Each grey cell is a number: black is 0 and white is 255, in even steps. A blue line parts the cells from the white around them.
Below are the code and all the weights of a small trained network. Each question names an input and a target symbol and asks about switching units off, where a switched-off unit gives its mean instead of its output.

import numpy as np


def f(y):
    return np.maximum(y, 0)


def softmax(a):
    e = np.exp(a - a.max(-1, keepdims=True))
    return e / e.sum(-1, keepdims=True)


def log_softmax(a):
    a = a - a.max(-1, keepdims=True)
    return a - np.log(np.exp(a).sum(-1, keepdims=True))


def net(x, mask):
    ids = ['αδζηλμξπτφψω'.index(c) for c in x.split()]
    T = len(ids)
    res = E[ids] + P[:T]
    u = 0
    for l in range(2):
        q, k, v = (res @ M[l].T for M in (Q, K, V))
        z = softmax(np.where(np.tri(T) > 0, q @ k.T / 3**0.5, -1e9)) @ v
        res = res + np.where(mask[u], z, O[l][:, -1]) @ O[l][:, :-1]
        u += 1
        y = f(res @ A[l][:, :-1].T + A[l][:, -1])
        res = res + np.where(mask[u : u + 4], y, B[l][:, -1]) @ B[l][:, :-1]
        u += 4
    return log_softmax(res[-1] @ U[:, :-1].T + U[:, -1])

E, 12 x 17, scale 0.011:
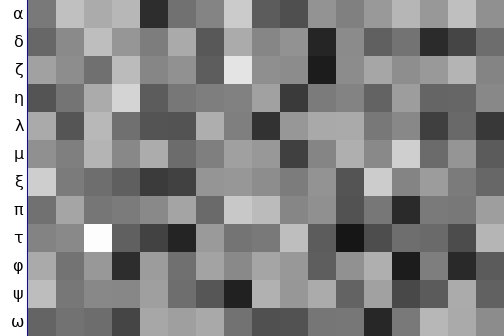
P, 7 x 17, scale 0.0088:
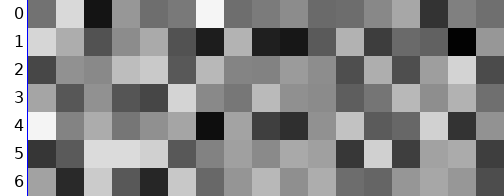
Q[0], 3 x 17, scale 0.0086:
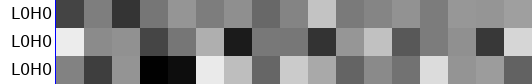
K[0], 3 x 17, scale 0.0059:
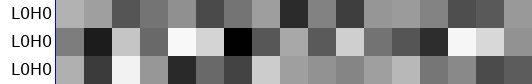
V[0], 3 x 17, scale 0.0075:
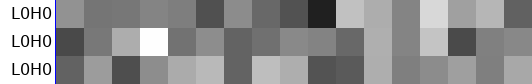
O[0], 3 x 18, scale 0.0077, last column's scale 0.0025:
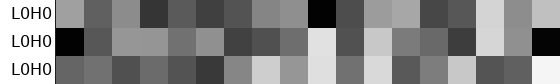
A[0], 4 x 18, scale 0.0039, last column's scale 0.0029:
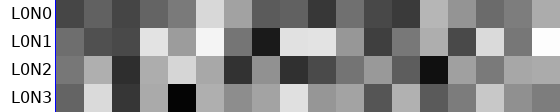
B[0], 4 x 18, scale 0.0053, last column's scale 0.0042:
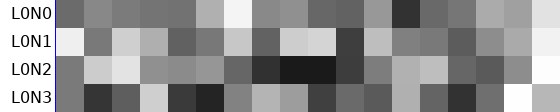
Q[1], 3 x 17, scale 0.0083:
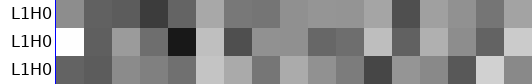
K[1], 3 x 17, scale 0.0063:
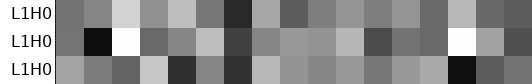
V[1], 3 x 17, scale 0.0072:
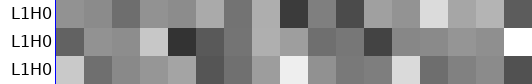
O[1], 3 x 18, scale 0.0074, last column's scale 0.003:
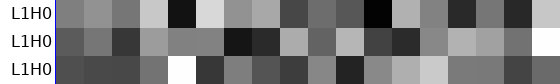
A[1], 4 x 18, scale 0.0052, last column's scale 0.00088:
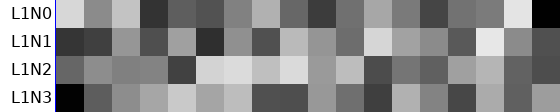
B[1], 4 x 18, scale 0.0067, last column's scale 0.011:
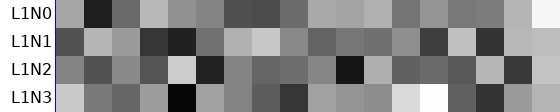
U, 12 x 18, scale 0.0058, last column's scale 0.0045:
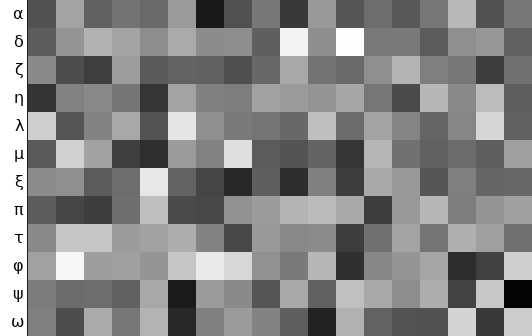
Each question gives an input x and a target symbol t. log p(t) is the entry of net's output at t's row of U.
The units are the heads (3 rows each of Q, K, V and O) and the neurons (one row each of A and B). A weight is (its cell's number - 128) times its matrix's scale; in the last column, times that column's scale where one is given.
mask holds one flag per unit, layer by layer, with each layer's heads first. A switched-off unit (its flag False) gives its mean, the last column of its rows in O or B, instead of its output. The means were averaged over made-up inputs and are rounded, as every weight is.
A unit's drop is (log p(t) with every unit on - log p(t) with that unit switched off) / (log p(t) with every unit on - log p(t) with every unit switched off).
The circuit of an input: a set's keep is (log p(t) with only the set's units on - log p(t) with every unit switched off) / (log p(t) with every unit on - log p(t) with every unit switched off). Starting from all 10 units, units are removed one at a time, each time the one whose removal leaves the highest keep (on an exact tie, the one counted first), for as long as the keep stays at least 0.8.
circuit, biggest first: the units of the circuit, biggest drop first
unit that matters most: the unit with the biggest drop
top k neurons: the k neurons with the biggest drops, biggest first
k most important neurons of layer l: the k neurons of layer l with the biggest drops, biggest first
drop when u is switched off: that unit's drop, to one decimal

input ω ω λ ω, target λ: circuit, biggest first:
[L0H0, L1H0, L1N3, L1N2]
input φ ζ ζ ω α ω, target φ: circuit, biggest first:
[L0H0]
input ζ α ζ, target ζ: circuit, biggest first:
[L1H0, L1N3]
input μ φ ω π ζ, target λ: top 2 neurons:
[L1N0, L1N2]
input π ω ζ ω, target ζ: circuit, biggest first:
[L1H0, L0N0, L1N3]
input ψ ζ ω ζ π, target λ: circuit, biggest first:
[L1N0, L1H0, L0H0]
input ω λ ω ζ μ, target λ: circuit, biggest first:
[L1H0, L1N0, L1N2]
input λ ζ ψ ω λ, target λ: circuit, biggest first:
[L1H0, L1N0, L0H0]
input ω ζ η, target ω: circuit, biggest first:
[L1N2, L1H0, L1N3]
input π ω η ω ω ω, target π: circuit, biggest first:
[L1H0, L0N3]
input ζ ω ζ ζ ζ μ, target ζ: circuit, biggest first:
[L1H0, L1N3]
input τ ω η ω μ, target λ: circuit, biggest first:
[L1H0, L1N0]
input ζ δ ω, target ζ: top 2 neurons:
[L1N3, L0N3]
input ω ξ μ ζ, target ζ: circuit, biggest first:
[L1H0]
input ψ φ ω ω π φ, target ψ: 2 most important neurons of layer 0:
[L0N1, L0N2]
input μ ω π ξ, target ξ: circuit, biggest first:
[L0H0, L1H0]
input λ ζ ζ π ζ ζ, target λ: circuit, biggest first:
[L0H0, L1N3]
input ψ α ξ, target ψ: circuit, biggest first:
[L1H0, L1N1, L0N1]
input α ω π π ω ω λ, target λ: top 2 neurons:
[L1N2, L1N0]
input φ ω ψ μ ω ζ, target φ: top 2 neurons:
[L1N0, L1N2]
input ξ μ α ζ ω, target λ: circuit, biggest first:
[L1N0, L1H0]
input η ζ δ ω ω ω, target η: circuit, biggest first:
[L0H0, L1N1, L1H0]
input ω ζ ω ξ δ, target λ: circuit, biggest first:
[L1N0, L1N2, L0H0]
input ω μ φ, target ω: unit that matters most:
L1N2
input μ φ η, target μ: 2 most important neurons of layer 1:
[L1N1, L1N0]
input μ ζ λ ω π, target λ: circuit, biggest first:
[L1N0, L1H0]
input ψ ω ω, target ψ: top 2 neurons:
[L1N1, L0N1]
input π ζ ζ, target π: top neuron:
[L0N3]
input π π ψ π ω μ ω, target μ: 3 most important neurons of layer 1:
[L1N0, L1N1, L1N2]
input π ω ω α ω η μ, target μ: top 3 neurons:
[L1N1, L1N0, L1N2]
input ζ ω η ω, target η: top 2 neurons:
[L1N1, L0N1]
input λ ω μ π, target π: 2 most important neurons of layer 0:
[L0N3, L0N2]
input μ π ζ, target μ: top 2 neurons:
[L1N1, L1N0]
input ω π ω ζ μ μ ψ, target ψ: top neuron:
[L1N1]
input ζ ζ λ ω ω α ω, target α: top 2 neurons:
[L0N3, L1N0]
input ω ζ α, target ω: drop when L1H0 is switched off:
0.3
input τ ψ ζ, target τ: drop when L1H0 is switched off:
0.3
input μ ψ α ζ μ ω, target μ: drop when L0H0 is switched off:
0.4
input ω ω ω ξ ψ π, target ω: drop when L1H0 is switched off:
0.4
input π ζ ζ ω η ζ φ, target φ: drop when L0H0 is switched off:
0.9
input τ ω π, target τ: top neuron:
[L0N1]
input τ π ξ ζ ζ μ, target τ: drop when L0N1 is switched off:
0.1
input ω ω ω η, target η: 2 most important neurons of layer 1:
[L1N1, L1N2]
